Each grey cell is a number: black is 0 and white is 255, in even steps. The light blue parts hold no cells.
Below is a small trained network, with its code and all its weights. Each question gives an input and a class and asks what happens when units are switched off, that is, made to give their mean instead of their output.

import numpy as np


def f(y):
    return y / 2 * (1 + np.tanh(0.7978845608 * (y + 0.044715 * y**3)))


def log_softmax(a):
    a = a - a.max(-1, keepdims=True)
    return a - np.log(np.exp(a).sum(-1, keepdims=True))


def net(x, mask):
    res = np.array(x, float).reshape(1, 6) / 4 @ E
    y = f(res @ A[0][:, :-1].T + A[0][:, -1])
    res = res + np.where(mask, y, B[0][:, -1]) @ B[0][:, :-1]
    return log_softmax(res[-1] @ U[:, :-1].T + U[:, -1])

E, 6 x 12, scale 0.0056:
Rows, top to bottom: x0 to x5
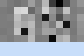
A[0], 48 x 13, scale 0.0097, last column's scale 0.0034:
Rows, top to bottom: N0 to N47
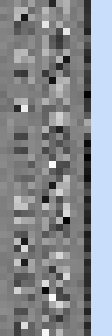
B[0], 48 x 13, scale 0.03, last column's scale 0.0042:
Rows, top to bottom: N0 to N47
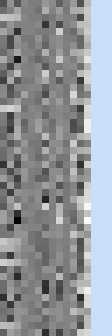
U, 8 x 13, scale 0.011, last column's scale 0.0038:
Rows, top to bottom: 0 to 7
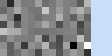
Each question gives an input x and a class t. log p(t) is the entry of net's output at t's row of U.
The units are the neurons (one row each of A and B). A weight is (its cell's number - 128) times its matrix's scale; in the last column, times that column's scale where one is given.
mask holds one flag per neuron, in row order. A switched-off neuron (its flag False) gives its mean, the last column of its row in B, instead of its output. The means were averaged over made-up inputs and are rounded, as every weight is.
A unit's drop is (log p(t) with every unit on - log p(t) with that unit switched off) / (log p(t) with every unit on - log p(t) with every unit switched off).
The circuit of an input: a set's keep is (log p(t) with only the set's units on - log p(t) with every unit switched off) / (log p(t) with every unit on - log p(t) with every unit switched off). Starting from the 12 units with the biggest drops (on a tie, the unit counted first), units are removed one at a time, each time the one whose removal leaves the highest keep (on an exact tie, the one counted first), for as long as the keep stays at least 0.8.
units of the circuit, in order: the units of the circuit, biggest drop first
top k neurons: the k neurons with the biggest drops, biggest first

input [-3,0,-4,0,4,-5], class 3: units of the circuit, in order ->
(N42)
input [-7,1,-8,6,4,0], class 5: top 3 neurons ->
(N47; N3; N40)
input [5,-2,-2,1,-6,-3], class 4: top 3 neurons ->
(N15; N46; N35)
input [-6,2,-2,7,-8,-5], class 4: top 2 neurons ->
(N15; N46)
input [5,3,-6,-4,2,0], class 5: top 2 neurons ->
(N47; N3)
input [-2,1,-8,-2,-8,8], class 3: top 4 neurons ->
(N11; N26; N0; N38)
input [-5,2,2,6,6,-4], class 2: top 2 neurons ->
(N31; N8)
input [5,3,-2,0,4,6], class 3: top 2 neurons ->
(N11; N26)
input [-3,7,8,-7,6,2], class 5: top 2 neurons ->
(N41; N28)
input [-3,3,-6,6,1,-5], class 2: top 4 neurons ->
(N31; N8; N41; N28)
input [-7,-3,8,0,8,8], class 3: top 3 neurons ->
(N11; N26; N0)
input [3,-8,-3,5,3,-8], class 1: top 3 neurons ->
(N10; N19; N21)
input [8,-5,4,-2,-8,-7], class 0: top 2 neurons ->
(N18; N9)
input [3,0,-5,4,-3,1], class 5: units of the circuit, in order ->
(N47)
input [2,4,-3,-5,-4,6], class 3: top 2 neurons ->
(N11; N31)
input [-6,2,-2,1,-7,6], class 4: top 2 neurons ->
(N15; N46)
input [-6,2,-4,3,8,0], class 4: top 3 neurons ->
(N37; N2; N34)
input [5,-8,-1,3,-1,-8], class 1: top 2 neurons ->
(N10; N19)
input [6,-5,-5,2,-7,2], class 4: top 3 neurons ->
(N15; N46; N35)
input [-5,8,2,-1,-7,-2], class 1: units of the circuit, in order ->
(N29)
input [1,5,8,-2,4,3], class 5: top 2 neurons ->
(N41; N28)
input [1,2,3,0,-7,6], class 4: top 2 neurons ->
(N15; N46)
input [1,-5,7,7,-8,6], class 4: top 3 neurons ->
(N15; N46; N35)
